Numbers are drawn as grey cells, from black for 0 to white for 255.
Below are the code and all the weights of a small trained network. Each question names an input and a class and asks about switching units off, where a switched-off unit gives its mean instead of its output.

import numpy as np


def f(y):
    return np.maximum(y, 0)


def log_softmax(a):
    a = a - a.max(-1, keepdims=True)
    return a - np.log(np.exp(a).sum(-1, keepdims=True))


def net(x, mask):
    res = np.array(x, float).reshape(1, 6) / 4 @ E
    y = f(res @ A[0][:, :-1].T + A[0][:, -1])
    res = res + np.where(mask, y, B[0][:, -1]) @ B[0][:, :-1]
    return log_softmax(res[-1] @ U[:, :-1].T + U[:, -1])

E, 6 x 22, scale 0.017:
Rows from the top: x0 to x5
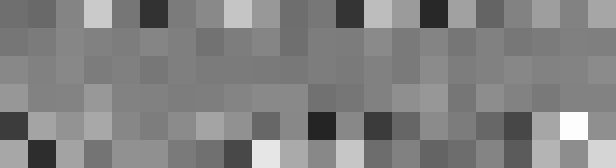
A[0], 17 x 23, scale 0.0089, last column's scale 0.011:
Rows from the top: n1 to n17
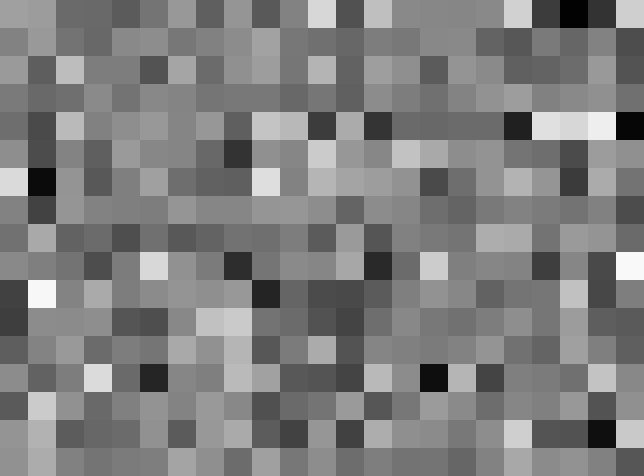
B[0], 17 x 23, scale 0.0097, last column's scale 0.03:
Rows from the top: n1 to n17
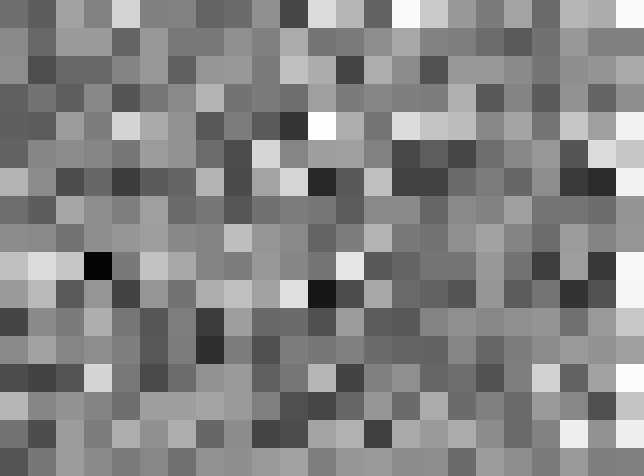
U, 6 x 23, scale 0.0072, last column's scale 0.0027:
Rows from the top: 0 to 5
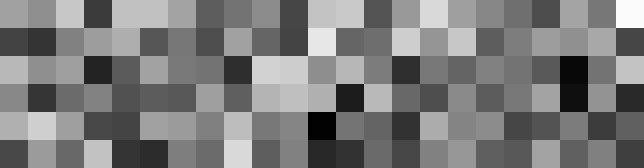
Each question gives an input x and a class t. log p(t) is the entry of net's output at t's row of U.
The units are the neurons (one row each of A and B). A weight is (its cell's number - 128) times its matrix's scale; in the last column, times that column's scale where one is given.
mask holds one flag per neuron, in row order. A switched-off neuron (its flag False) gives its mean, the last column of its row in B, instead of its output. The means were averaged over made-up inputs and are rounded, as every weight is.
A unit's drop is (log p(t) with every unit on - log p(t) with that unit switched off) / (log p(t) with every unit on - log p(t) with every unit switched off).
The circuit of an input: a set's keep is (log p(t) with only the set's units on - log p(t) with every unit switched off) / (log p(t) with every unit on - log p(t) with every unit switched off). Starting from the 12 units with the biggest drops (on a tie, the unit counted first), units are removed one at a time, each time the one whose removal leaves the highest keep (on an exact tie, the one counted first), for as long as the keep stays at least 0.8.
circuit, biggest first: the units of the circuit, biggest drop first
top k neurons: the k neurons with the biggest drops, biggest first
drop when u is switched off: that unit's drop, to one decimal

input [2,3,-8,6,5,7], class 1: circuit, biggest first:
[n10]
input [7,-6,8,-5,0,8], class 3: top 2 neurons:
[n7, n1]
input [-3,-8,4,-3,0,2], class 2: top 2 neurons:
[n1, n16]
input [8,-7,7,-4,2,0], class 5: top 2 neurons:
[n1, n5]
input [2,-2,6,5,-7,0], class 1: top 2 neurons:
[n1, n11]
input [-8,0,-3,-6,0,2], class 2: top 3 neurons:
[n1, n16, n5]
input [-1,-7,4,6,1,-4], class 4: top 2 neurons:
[n5, n11]
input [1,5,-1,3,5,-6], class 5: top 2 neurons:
[n10, n12]
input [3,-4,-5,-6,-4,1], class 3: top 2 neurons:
[n5, n7]
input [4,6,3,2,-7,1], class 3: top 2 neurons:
[n7, n5]
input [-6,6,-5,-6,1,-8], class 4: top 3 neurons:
[n11, n5, n15]
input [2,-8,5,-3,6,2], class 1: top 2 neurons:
[n5, n10]
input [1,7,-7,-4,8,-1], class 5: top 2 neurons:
[n10, n11]
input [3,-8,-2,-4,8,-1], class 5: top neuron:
[n11]
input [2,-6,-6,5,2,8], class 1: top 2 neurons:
[n5, n10]
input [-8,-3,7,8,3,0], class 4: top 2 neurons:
[n1, n16]
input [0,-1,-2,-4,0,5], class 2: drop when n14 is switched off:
0.6
